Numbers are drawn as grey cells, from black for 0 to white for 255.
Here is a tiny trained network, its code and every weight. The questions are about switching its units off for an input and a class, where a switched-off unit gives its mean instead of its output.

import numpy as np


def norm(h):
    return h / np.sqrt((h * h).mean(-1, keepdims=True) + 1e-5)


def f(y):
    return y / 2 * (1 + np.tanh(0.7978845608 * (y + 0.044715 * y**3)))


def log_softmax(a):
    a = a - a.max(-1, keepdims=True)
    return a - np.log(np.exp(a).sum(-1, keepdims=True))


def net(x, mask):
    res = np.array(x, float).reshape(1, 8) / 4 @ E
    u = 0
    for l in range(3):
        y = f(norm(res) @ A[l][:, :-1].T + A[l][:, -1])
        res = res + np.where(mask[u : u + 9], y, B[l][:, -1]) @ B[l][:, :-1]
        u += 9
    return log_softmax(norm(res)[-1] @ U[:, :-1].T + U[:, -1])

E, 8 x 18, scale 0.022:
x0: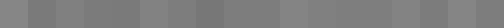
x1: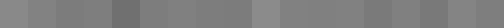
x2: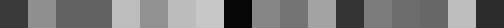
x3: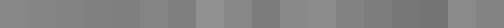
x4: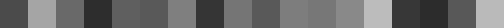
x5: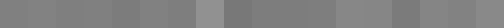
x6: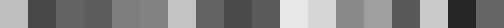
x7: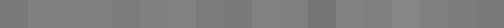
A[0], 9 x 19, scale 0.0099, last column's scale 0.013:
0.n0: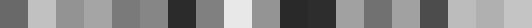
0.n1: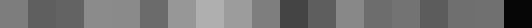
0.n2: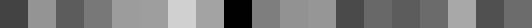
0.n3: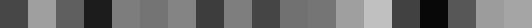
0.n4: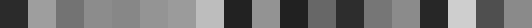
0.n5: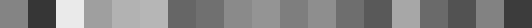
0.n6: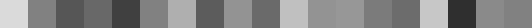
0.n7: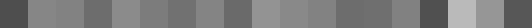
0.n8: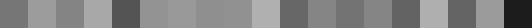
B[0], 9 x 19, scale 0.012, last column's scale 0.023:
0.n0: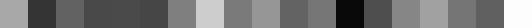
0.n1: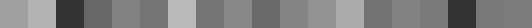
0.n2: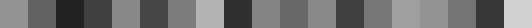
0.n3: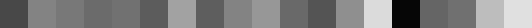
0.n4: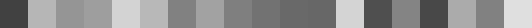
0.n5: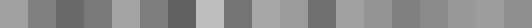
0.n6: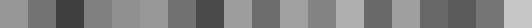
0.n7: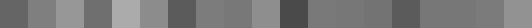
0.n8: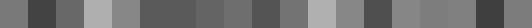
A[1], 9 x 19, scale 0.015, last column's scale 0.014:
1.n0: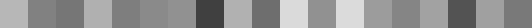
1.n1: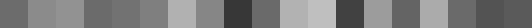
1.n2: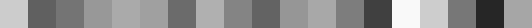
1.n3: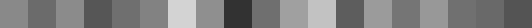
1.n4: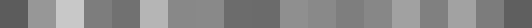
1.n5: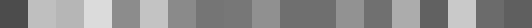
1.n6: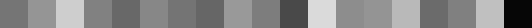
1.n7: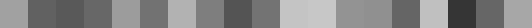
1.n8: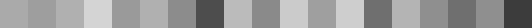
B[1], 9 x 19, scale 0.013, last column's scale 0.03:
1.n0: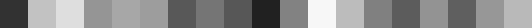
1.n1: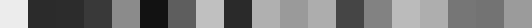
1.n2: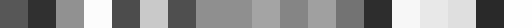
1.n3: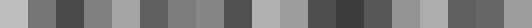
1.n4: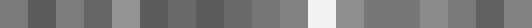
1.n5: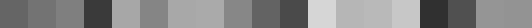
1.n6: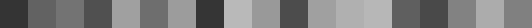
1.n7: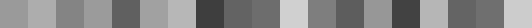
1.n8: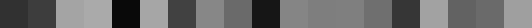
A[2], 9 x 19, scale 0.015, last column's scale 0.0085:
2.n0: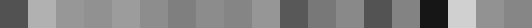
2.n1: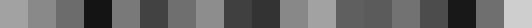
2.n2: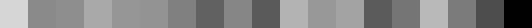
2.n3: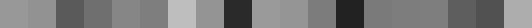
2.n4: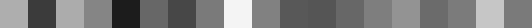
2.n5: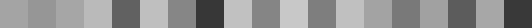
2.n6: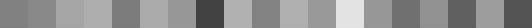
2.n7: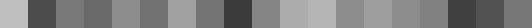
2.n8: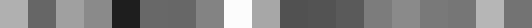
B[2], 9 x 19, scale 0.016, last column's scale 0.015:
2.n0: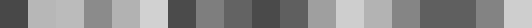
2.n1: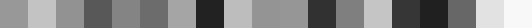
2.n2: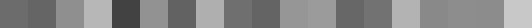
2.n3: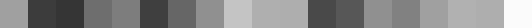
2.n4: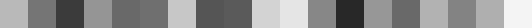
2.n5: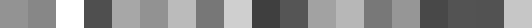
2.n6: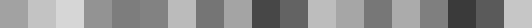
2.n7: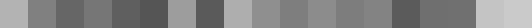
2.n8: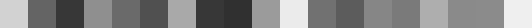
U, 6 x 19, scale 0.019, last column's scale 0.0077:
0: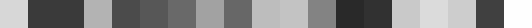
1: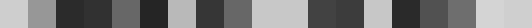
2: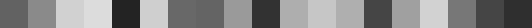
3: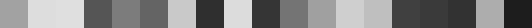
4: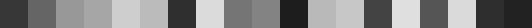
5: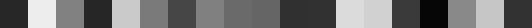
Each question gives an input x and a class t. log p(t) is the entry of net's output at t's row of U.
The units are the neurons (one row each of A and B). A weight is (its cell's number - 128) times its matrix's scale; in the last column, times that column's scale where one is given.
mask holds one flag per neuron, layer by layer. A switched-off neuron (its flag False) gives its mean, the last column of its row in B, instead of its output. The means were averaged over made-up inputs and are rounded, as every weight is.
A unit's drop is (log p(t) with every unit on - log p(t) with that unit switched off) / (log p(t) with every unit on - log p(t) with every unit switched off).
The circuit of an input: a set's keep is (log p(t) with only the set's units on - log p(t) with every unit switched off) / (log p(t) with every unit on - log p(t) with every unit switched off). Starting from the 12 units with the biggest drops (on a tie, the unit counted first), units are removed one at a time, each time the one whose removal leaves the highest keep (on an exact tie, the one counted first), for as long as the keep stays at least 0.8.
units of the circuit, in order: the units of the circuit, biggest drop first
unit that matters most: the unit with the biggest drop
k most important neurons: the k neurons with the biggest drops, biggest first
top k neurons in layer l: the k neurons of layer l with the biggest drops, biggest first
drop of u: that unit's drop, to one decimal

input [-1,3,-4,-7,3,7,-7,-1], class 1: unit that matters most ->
1.n2
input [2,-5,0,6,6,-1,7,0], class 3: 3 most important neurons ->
(0.n0 0.n6 0.n2)
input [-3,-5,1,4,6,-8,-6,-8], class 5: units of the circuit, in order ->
(0.n4 2.n0)
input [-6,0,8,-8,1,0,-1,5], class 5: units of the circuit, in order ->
(0.n4 1.n2)
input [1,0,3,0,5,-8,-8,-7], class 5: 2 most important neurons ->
(0.n4 1.n2)
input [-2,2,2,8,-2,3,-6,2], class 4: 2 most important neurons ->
(0.n4 0.n3)
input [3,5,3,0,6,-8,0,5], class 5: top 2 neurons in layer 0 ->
(0.n0 0.n4)
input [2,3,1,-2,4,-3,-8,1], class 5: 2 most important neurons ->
(0.n4 2.n0)
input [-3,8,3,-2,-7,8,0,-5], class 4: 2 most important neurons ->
(0.n0 0.n4)
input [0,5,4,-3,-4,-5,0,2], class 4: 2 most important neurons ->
(0.n4 0.n0)
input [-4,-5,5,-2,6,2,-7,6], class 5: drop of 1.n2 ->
0.1
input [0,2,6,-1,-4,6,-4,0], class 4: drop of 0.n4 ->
0.4
